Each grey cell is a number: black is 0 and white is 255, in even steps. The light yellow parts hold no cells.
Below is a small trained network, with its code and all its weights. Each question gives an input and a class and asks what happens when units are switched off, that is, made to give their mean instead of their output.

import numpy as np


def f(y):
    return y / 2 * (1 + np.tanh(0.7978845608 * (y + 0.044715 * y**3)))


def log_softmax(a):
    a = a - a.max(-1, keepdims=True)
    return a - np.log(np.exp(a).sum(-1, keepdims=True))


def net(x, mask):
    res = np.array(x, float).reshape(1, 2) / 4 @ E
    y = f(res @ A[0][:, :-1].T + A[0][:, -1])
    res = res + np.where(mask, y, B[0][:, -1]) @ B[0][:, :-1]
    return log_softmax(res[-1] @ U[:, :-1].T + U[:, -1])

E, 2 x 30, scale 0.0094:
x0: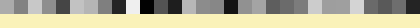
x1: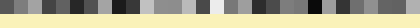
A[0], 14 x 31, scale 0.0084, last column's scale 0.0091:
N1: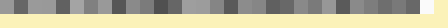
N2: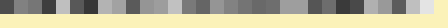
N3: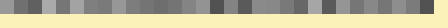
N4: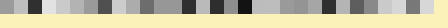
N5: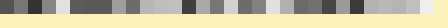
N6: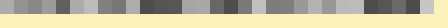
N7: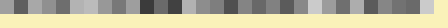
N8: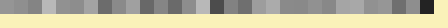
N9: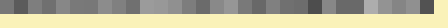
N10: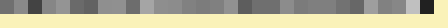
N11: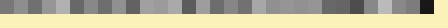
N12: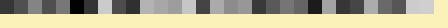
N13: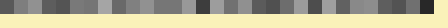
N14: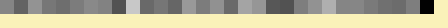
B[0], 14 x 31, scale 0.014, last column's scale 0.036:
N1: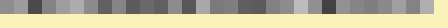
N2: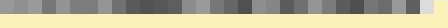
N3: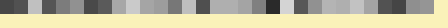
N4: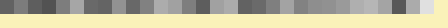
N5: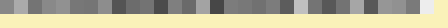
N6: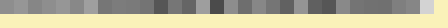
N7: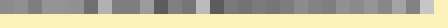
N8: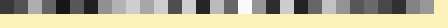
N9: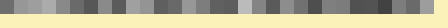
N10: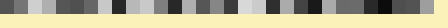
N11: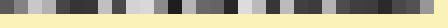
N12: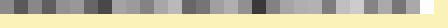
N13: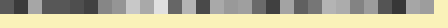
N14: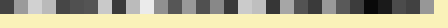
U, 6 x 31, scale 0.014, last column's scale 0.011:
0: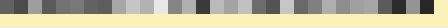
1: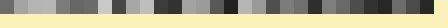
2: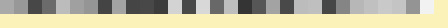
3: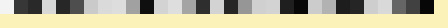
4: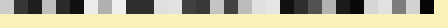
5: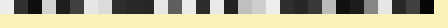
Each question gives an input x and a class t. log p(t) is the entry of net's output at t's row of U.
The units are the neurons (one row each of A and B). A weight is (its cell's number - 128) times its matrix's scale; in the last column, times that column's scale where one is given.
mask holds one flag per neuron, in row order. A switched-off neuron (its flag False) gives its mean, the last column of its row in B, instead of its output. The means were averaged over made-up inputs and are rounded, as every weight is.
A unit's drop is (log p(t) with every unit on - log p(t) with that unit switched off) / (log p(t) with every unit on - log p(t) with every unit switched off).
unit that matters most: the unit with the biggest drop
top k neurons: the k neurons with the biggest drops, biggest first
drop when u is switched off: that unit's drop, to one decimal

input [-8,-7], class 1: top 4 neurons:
(N5 N12 N11 N10)
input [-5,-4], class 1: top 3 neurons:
(N12 N11 N5)
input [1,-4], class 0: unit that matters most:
N5
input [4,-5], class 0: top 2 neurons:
(N8 N4)
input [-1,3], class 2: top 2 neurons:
(N8 N11)
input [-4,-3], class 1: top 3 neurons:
(N12 N11 N1)
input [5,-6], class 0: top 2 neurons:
(N8 N4)
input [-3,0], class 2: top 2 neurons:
(N14 N8)
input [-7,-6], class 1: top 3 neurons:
(N5 N12 N11)
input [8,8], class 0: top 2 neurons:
(N13 N5)
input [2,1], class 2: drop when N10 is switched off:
0.2
